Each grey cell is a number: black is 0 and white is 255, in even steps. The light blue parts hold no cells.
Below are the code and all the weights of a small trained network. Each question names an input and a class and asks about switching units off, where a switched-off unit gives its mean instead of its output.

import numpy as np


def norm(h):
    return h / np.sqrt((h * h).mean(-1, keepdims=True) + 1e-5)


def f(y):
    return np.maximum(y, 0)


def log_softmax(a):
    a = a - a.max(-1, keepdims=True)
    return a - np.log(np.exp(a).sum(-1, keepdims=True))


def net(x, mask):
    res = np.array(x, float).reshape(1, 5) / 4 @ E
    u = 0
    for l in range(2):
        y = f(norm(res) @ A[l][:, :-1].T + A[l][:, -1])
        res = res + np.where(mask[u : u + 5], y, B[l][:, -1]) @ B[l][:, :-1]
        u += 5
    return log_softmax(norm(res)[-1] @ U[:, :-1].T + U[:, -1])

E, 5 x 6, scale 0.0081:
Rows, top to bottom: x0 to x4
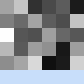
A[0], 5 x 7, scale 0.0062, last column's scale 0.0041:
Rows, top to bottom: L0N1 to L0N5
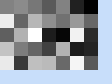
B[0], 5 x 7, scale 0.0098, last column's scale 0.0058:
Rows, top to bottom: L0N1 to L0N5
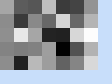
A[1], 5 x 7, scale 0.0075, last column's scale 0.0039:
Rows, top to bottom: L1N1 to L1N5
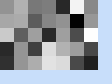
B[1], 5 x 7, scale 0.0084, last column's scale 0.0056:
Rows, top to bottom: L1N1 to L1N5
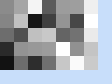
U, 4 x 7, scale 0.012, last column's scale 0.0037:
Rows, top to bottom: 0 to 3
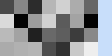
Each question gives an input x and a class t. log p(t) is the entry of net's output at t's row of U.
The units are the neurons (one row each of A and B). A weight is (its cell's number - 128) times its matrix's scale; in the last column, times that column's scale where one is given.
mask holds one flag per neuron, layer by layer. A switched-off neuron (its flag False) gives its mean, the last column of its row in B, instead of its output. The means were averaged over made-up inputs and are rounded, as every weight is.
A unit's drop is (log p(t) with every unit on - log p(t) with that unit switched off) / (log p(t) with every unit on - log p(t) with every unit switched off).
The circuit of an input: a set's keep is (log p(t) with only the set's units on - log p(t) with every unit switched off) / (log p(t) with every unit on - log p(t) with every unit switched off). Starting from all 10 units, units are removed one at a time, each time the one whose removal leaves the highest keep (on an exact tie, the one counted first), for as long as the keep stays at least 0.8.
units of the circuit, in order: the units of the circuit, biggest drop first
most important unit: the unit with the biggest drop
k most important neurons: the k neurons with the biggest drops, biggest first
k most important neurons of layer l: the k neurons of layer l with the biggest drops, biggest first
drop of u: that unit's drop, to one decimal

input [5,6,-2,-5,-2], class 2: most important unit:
L0N3
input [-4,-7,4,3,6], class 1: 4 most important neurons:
(L0N5 L0N2 L1N3 L1N2)
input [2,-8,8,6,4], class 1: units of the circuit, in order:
(L1N3 L0N3)
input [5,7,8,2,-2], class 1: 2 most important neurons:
(L1N3 L0N2)
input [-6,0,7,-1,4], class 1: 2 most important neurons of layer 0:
(L0N5 L0N2)
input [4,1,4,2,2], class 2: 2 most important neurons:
(L0N3 L0N5)
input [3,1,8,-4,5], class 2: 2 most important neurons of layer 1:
(L1N2 L1N1)
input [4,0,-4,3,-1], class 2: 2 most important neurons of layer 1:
(L1N3 L1N5)
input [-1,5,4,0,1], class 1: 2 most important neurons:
(L0N5 L0N2)
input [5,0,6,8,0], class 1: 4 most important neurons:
(L1N3 L0N3 L0N2 L0N5)
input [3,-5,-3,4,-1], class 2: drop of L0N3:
0.2
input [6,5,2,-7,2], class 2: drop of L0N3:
0.6
